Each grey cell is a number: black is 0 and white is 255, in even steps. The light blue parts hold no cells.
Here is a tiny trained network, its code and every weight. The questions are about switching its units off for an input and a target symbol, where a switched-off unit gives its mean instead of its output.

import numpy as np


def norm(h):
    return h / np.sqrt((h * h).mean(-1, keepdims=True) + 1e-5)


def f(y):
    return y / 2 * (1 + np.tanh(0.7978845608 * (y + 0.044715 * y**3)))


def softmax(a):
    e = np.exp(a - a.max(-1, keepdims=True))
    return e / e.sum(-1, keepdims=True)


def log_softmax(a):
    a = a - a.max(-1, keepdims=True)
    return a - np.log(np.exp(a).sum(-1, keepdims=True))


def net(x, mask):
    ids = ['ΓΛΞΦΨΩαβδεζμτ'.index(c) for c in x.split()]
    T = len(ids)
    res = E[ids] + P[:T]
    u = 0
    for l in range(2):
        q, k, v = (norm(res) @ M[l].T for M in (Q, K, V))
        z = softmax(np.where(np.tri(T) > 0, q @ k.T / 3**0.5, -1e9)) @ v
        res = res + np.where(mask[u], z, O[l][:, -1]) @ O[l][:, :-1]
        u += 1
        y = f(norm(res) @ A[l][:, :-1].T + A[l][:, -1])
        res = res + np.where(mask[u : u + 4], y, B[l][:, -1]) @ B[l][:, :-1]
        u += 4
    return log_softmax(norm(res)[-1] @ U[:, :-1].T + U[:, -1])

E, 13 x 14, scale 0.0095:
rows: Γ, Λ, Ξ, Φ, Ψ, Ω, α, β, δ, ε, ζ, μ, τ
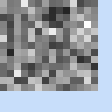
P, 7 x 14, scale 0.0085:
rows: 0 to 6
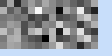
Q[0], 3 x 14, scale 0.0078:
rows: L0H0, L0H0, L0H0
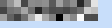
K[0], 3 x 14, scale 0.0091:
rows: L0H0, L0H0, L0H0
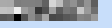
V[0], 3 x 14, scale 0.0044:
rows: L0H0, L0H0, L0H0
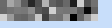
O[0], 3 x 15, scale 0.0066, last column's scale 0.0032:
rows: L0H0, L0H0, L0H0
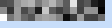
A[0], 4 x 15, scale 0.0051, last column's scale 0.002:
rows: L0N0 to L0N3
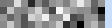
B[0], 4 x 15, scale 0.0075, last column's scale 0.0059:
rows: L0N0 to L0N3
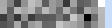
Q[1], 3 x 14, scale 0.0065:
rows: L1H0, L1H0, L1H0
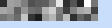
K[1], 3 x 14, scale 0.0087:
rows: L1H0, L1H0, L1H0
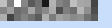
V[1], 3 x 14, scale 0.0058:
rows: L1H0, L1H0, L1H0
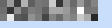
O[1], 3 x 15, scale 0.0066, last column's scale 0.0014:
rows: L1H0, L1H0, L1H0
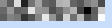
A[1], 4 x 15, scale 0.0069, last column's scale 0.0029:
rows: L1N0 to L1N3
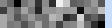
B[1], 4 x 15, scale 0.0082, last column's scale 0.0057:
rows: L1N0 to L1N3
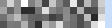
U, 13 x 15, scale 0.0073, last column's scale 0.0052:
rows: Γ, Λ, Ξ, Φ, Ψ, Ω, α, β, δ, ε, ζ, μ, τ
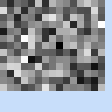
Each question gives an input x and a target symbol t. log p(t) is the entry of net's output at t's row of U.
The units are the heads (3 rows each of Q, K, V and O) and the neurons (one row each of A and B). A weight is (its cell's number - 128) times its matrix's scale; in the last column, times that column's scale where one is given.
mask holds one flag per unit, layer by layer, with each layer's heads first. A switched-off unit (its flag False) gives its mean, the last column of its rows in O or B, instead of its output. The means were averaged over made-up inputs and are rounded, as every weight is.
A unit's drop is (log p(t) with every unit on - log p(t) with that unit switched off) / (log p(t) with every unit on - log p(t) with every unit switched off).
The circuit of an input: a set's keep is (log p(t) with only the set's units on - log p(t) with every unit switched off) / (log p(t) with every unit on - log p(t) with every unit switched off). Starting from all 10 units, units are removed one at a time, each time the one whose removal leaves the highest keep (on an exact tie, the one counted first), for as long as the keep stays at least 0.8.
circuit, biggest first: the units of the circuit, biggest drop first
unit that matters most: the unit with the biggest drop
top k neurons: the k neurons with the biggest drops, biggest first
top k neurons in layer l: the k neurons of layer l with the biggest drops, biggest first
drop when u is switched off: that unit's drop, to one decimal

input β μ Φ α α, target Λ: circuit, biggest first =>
[L1H0 L0H0 L0N2]
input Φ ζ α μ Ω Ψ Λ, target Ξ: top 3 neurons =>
[L0N3 L1N2 L1N1]
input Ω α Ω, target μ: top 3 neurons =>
[L0N0 L1N2 L1N3]
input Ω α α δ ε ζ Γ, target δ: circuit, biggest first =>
[L1H0 L0N0]
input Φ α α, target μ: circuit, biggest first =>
[L0H0]
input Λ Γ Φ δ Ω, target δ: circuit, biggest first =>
[L1N3 L1H0 L0N2]
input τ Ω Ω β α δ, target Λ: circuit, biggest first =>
[L0H0 L1N0]
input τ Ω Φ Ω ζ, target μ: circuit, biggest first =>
[L0N3 L0N0 L0H0 L1H0]
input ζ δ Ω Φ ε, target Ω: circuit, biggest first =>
[L0N1 L1H0]
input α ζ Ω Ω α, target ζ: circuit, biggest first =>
[L1N3 L0H0 L1H0]
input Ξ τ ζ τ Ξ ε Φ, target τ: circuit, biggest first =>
[L0H0 L1N1]
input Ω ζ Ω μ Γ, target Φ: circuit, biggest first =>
[L0H0 L1N0]
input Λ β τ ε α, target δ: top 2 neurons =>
[L1N3 L1N2]
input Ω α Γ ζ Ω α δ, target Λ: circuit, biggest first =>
[L0H0]
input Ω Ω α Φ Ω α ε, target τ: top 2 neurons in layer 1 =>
[L1N1 L1N3]
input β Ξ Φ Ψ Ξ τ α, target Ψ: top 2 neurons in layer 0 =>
[L0N3 L0N1]
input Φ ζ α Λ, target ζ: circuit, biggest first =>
[L0H0 L0N1 L1N1]
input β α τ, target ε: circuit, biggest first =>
[L0H0 L1H0]
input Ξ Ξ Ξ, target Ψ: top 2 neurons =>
[L1N0 L0N1]
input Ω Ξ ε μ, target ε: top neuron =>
[L1N0]
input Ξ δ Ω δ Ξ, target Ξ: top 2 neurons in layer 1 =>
[L1N3 L1N2]
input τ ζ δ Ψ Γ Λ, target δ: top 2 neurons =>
[L1N3 L0N1]
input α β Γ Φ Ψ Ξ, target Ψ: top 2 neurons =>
[L0N1 L1N0]
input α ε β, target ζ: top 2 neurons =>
[L1N3 L0N2]
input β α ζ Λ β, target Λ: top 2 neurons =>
[L0N2 L1N0]
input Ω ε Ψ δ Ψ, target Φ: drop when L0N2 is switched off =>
0.0
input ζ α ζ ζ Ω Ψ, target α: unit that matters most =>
L1H0
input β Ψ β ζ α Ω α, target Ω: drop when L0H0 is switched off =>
0.1
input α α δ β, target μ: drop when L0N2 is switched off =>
0.2
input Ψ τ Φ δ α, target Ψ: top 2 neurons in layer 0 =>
[L0N1 L0N0]
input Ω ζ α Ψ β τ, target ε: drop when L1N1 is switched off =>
-0.1
